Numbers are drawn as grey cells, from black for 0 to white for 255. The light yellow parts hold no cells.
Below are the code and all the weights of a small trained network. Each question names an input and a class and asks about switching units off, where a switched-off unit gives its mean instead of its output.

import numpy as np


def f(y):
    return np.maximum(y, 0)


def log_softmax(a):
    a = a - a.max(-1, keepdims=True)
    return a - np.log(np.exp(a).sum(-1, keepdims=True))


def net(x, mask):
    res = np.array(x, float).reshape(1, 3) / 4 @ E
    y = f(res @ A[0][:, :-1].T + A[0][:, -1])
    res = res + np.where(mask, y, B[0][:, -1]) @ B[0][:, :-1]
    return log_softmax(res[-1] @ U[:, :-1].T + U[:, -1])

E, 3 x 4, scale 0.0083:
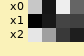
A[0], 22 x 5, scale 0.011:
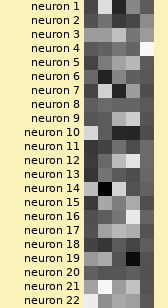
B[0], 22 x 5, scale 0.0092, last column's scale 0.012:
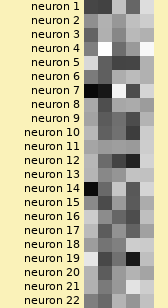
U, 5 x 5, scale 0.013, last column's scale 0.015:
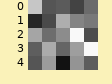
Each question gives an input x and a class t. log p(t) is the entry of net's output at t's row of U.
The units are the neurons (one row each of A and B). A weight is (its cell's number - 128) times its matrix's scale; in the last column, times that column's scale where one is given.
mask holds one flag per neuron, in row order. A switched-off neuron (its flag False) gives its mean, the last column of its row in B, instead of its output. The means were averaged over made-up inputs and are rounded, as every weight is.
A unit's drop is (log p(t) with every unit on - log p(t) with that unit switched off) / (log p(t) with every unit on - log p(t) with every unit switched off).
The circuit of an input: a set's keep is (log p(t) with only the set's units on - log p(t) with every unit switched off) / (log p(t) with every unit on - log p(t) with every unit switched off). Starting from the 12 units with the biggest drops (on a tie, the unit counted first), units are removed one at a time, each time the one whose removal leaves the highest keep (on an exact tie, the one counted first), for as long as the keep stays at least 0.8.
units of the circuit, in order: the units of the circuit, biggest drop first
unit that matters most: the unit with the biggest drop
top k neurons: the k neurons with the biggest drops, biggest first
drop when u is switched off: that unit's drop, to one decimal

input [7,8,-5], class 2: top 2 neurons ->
[neuron 18; neuron 7]
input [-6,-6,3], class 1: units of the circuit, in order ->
[neuron 7; neuron 1]
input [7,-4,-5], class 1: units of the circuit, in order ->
[neuron 14]
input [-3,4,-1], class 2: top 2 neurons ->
[neuron 14; neuron 13]
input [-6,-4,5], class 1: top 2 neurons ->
[neuron 7; neuron 1]
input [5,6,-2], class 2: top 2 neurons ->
[neuron 7; neuron 18]
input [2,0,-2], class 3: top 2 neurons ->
[neuron 7; neuron 1]
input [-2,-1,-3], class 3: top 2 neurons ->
[neuron 19; neuron 10]
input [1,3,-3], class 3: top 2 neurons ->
[neuron 19; neuron 21]
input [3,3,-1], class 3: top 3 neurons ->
[neuron 7; neuron 1; neuron 4]
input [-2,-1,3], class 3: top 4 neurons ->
[neuron 12; neuron 5; neuron 16; neuron 9]
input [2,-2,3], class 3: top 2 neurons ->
[neuron 12; neuron 7]
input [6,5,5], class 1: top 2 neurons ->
[neuron 14; neuron 12]
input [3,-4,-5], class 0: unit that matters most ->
neuron 12
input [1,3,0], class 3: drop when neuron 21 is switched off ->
0.3
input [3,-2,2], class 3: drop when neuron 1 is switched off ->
0.3
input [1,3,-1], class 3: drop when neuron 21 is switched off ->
0.3
